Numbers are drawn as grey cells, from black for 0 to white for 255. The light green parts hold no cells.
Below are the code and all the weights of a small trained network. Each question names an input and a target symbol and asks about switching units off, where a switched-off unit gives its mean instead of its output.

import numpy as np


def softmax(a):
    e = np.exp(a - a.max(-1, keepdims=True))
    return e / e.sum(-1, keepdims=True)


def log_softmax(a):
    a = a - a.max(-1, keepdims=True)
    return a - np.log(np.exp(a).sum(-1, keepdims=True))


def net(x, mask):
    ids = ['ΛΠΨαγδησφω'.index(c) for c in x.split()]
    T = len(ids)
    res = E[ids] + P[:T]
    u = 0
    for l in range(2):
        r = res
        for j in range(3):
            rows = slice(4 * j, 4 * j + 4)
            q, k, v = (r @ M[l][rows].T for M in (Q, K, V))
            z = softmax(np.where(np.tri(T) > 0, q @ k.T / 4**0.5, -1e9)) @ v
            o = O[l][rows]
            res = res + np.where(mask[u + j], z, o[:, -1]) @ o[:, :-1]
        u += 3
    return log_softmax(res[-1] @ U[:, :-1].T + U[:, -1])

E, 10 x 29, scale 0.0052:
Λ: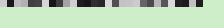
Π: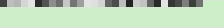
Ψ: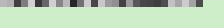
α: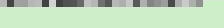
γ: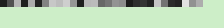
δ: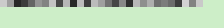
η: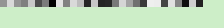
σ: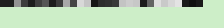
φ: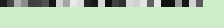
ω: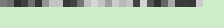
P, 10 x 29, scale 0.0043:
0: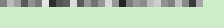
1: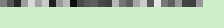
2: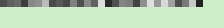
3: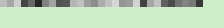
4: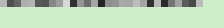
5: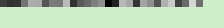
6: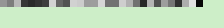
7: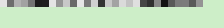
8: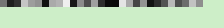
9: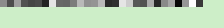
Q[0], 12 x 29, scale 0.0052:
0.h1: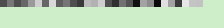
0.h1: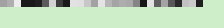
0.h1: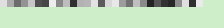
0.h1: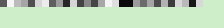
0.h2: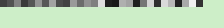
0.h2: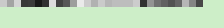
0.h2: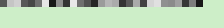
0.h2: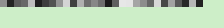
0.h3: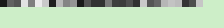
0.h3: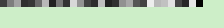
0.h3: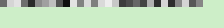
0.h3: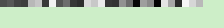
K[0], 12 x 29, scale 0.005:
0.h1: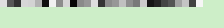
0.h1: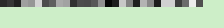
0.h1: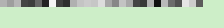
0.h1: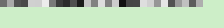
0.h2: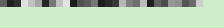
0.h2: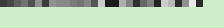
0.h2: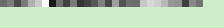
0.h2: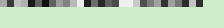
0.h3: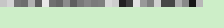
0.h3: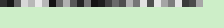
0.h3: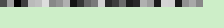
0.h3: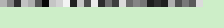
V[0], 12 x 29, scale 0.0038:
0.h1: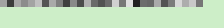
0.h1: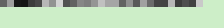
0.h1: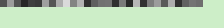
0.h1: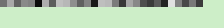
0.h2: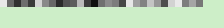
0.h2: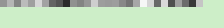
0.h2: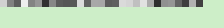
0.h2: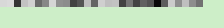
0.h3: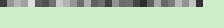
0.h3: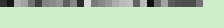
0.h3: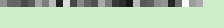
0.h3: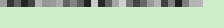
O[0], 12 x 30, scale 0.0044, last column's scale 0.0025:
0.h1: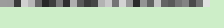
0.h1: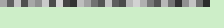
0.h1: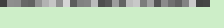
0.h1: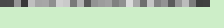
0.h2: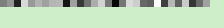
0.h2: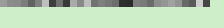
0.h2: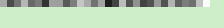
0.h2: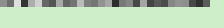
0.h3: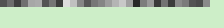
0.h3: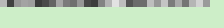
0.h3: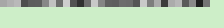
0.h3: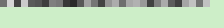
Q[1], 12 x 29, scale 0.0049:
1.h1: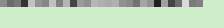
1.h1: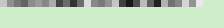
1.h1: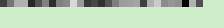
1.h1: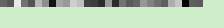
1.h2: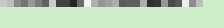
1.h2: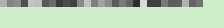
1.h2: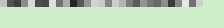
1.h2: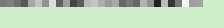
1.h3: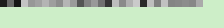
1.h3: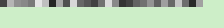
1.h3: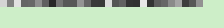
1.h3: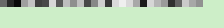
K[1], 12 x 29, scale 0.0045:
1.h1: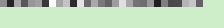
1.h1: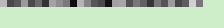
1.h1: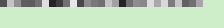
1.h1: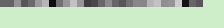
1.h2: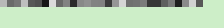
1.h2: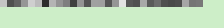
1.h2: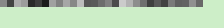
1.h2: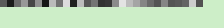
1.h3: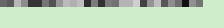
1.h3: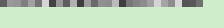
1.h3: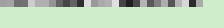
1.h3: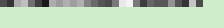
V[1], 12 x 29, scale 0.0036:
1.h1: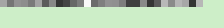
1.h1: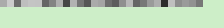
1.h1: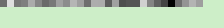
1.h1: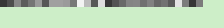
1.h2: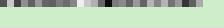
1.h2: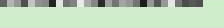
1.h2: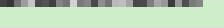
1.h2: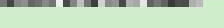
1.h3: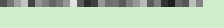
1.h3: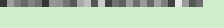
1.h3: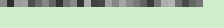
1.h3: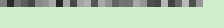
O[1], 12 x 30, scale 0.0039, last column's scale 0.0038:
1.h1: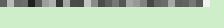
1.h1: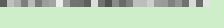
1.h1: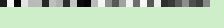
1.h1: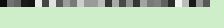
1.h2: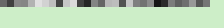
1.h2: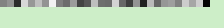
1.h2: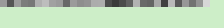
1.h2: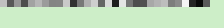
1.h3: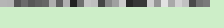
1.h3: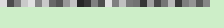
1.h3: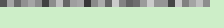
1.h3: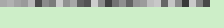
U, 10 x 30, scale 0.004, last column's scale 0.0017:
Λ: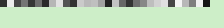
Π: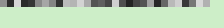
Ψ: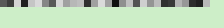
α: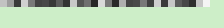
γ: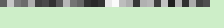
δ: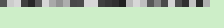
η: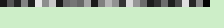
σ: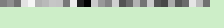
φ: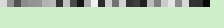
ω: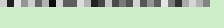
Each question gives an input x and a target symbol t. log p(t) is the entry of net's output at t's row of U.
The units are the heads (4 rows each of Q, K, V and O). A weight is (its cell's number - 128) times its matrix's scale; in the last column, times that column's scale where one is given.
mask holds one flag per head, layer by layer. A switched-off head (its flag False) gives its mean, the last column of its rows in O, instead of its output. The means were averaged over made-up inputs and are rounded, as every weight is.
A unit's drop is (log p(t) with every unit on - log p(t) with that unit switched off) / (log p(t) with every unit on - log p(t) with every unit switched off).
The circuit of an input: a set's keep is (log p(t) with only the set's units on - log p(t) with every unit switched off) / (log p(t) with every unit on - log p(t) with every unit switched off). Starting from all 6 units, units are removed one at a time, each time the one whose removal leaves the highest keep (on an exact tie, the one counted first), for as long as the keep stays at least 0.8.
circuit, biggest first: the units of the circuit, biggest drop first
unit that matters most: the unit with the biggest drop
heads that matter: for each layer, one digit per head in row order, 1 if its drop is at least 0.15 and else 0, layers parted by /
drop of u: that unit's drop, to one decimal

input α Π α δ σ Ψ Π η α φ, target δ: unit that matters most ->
0.h1
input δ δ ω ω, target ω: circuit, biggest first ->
0.h1; 0.h3
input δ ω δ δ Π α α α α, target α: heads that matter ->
100 / 000
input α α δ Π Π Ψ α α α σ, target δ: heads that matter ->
100 / 100
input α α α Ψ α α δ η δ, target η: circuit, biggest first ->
0.h3; 1.h3
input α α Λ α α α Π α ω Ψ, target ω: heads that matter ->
101 / 000
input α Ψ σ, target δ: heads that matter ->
110 / 100
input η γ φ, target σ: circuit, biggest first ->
1.h2; 1.h1
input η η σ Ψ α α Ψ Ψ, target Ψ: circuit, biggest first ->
0.h2; 0.h1
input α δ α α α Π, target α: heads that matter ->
100 / 000
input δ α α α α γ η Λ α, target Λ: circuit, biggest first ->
1.h3; 0.h2
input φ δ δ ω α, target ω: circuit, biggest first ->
0.h1; 0.h3
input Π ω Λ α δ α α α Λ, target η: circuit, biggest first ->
1.h1; 0.h2; 0.h1
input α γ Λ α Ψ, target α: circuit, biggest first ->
0.h1
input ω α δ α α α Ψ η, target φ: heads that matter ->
100 / 010
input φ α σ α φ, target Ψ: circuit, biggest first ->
1.h1; 0.h1
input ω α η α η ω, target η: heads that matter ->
001 / 001
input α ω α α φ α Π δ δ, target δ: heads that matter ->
101 / 000
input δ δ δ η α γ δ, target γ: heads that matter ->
010 / 000
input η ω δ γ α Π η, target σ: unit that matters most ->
1.h2
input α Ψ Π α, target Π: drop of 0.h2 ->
0.3
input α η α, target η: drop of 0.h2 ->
0.0
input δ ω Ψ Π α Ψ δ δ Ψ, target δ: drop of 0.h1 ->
0.2
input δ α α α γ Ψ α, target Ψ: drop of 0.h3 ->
0.1
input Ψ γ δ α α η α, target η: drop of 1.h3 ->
0.2
